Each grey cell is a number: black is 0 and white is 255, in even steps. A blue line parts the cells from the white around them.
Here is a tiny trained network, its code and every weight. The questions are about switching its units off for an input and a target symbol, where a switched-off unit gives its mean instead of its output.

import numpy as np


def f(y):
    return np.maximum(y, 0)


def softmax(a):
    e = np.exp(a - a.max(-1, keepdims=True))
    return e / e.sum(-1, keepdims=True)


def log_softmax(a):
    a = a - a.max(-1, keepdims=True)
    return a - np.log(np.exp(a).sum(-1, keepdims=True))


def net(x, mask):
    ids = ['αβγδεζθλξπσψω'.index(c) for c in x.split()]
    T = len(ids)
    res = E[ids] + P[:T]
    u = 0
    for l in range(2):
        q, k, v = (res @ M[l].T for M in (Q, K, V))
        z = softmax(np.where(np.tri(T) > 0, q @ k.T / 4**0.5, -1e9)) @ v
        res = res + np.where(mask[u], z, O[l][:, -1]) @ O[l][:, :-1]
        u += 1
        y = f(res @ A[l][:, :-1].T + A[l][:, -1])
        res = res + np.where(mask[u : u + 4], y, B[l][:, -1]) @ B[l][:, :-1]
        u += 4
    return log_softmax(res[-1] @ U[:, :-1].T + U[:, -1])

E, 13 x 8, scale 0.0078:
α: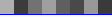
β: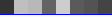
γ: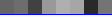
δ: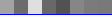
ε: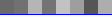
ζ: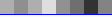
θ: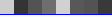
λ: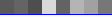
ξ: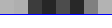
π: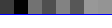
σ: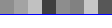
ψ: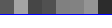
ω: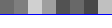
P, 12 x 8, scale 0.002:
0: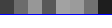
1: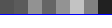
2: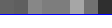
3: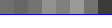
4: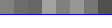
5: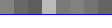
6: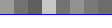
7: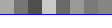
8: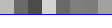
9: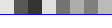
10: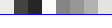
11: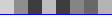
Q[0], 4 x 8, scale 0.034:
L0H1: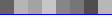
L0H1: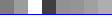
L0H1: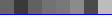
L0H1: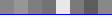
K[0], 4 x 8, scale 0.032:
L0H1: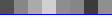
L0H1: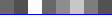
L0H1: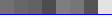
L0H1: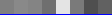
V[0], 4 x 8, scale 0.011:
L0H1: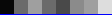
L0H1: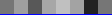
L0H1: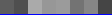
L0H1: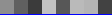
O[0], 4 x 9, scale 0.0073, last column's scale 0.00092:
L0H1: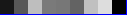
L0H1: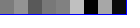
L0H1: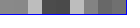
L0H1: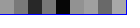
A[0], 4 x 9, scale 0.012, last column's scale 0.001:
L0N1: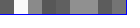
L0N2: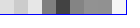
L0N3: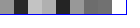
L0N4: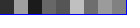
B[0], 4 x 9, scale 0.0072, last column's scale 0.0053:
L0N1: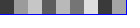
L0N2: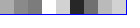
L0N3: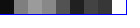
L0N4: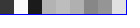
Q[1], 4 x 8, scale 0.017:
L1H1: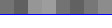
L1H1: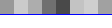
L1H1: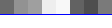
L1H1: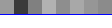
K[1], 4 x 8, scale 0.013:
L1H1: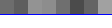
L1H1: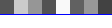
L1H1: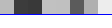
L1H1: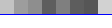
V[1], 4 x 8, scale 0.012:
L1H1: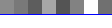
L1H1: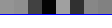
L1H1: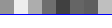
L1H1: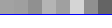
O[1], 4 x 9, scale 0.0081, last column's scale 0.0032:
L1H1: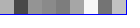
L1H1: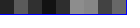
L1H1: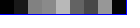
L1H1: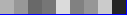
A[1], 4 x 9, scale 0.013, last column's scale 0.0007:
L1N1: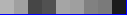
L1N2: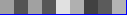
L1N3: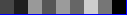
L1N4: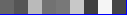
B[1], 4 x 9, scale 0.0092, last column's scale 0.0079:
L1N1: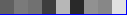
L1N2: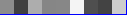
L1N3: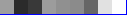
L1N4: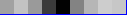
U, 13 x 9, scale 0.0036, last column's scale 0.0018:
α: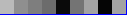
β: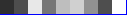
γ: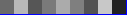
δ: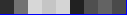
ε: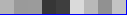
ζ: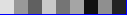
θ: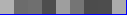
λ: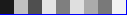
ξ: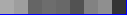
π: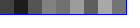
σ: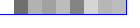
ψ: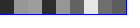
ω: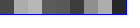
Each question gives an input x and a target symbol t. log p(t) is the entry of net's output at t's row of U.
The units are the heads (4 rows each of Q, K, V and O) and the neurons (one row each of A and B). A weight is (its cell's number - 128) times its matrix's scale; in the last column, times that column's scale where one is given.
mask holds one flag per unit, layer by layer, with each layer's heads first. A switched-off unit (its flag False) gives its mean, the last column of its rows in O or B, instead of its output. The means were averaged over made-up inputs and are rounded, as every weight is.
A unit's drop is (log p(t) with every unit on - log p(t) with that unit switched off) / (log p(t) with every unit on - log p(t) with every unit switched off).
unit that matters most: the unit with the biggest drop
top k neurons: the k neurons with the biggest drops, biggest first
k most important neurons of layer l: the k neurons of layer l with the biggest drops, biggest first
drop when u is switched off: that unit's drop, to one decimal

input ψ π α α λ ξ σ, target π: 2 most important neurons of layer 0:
L0N2, L0N1
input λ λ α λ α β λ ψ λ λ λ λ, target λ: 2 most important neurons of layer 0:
L0N4, L0N3
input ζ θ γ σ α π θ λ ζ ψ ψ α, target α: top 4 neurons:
L0N3, L0N4, L1N3, L1N1
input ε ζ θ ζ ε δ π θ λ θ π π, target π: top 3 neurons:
L1N3, L0N3, L0N4
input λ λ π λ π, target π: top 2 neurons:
L1N3, L0N4
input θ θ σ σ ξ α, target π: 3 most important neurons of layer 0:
L0N3, L0N4, L0N1
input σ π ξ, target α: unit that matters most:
L0N2
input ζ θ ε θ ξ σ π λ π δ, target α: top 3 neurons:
L0N3, L1N3, L0N4
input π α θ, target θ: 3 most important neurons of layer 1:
L1N1, L1N2, L1N4
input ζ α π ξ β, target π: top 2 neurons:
L0N3, L1N3
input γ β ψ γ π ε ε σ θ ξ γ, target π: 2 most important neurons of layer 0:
L0N4, L0N3
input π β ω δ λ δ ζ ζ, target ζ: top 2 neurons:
L1N2, L0N3
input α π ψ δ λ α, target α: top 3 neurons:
L0N4, L0N3, L1N3
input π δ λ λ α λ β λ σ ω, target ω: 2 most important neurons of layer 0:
L0N1, L0N3
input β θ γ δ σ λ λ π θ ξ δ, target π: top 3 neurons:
L0N3, L1N3, L0N2
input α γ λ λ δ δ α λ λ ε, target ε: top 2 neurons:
L1N4, L0N3
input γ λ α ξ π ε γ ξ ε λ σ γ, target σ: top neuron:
L0N3
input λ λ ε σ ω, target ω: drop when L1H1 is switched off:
0.5
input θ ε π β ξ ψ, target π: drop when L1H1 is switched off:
1.2
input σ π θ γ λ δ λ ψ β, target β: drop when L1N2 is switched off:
0.6
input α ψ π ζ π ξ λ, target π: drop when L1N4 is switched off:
0.1
